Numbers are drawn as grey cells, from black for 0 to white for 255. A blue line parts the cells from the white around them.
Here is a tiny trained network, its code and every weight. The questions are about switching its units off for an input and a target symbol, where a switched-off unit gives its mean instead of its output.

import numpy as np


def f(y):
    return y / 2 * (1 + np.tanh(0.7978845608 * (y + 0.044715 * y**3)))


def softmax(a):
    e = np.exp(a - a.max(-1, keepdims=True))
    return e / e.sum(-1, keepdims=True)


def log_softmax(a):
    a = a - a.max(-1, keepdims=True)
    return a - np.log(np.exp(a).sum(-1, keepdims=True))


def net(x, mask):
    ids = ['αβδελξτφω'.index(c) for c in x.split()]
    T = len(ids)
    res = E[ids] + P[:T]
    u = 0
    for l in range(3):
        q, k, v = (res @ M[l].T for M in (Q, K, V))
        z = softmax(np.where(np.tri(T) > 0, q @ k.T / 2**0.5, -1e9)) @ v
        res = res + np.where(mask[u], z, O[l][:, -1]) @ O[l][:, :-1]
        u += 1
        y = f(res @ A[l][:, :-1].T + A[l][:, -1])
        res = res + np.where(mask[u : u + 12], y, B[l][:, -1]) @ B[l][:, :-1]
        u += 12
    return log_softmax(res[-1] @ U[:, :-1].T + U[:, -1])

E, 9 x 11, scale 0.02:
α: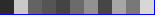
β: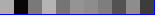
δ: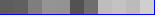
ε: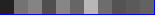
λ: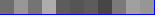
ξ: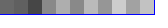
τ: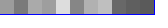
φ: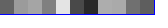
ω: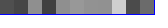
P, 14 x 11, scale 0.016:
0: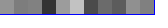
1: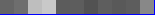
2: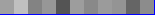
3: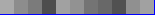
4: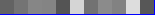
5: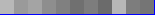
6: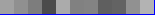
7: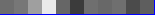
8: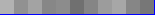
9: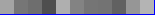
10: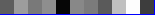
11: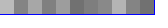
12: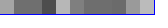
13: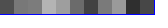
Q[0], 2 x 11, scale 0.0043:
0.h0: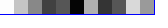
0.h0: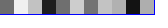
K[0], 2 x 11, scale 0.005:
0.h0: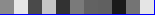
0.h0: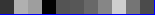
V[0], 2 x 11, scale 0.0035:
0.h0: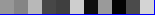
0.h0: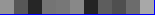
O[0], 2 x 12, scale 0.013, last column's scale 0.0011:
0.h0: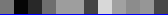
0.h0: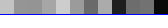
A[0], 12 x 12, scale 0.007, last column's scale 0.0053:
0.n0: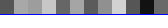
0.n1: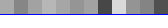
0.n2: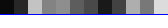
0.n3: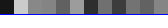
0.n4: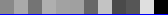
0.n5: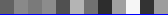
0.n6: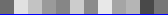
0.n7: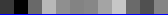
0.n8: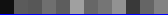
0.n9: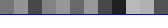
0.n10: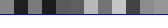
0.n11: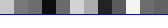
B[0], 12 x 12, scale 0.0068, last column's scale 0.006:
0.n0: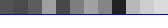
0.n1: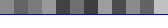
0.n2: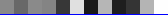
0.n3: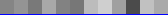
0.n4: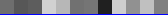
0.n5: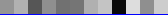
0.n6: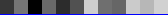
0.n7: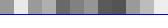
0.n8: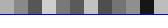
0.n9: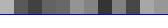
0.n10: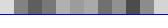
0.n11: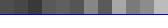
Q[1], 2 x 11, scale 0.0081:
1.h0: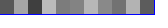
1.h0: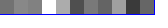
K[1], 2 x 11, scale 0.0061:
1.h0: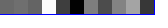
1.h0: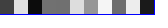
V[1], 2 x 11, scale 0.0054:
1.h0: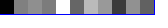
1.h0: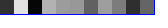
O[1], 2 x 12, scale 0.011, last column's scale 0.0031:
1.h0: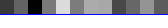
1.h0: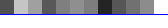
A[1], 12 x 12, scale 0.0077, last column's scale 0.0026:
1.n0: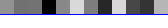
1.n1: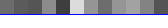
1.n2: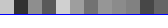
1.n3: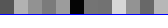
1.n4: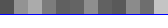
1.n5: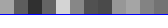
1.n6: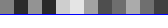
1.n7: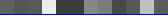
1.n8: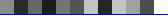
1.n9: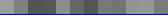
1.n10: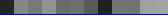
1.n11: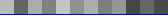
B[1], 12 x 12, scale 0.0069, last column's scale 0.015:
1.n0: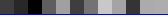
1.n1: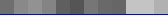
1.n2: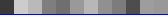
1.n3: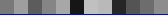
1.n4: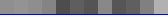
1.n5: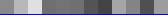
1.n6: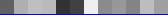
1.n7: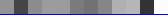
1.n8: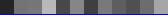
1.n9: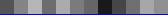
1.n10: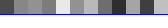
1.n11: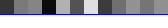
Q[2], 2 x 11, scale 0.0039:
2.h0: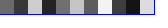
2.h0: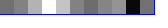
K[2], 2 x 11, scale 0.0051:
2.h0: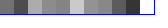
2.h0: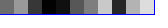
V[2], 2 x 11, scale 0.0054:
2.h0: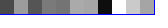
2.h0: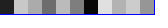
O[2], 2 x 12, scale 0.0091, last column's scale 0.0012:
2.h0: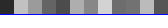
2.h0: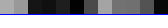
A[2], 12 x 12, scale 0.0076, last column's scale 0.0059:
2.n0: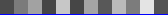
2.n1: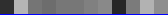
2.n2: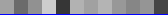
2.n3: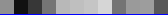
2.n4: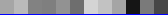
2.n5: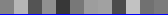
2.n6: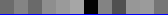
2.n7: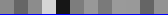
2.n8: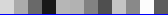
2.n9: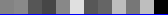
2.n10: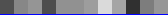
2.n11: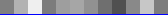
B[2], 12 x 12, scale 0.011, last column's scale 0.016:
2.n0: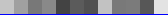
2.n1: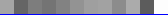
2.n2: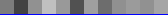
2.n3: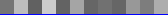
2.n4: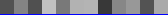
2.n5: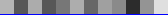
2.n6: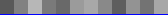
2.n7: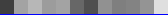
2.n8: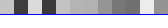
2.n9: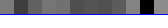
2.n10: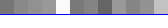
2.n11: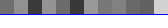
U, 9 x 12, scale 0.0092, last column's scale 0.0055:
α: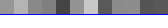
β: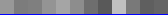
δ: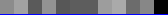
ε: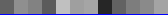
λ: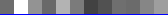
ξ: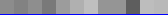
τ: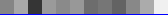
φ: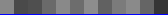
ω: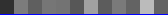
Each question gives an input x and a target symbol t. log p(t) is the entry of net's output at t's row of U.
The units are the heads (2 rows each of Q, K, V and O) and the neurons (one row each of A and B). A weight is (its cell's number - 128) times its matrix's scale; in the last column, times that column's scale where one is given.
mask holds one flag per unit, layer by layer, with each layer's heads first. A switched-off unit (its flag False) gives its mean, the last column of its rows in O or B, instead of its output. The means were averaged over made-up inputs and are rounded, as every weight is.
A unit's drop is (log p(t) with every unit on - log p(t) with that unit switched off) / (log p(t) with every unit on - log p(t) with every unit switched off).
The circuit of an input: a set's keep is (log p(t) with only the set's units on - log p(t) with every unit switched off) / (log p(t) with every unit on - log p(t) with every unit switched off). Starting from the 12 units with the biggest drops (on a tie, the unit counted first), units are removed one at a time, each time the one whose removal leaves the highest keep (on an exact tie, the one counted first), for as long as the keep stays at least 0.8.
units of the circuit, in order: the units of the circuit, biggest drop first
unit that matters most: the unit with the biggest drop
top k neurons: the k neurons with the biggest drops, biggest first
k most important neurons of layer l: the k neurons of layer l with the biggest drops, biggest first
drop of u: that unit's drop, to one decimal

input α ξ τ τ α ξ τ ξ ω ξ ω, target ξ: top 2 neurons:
(2.n5, 0.n5)
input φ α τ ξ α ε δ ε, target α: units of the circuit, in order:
(2.n1, 2.h0, 0.n8)
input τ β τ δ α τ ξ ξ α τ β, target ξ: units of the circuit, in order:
(2.n5, 0.n5)
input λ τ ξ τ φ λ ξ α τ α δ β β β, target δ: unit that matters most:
2.h0
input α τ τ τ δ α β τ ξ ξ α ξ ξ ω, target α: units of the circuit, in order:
(1.h0, 0.n8)
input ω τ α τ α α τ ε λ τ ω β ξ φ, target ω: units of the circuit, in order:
(0.n0, 2.n0)
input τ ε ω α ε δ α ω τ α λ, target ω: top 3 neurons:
(2.n11, 2.n7, 2.n2)
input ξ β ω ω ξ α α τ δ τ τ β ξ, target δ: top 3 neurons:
(1.n8, 2.n0, 0.n2)
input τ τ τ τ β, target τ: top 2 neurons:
(1.n7, 2.n3)
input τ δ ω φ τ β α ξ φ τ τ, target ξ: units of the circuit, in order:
(2.n5, 0.n5, 0.n6)
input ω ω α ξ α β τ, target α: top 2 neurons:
(2.n0, 1.n6)
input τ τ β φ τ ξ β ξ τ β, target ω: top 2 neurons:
(1.n6, 1.n2)
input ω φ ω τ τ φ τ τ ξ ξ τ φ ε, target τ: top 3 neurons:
(1.n0, 0.n2, 2.n3)
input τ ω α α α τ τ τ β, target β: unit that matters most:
0.h0
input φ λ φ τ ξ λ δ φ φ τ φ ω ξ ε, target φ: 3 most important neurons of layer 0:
(0.n8, 0.n0, 0.n5)
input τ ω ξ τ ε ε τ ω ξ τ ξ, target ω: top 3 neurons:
(1.n7, 2.n11, 2.n7)
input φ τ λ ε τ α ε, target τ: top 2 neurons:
(1.n0, 2.n3)
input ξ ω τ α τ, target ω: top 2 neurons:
(0.n8, 2.n11)
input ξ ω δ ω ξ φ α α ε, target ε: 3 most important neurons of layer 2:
(2.n10, 2.n4, 2.n5)
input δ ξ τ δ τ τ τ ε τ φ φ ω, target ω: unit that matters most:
1.n8
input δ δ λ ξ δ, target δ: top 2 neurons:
(1.n7, 2.n5)
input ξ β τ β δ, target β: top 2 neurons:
(1.n7, 0.n2)
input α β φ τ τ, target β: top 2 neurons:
(1.n7, 0.n2)
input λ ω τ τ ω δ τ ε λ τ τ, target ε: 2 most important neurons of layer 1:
(1.n7, 1.n10)
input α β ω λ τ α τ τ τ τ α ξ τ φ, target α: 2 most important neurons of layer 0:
(0.n5, 0.n8)
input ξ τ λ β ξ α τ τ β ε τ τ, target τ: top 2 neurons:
(2.n3, 0.n6)
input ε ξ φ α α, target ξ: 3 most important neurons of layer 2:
(2.n5, 2.n0, 2.n11)
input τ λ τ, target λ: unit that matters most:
1.h0
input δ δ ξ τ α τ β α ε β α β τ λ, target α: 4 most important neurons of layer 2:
(2.n1, 2.n6, 2.n10, 2.n11)
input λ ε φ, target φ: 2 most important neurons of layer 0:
(0.n2, 0.n6)
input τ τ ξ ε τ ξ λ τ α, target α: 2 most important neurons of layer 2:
(2.n4, 2.n7)
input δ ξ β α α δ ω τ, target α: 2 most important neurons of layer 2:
(2.n1, 2.n10)
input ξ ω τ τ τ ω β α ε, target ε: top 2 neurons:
(2.n10, 1.n1)
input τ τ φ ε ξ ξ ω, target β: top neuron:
(2.n0)
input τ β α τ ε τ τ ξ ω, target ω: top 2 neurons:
(1.n8, 0.n0)
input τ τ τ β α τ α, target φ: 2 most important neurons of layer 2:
(2.n9, 2.n0)
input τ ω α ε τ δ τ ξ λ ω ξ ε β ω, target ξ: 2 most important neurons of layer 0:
(0.n0, 0.n2)
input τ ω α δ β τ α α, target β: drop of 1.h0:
0.2
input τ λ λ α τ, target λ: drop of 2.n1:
0.1
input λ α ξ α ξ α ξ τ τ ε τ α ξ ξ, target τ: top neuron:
(2.n3)
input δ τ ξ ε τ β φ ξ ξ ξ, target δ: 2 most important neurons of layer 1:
(1.n8, 1.n6)
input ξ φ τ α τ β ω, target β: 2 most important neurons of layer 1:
(1.n0, 1.n8)
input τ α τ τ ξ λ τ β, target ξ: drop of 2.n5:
0.4
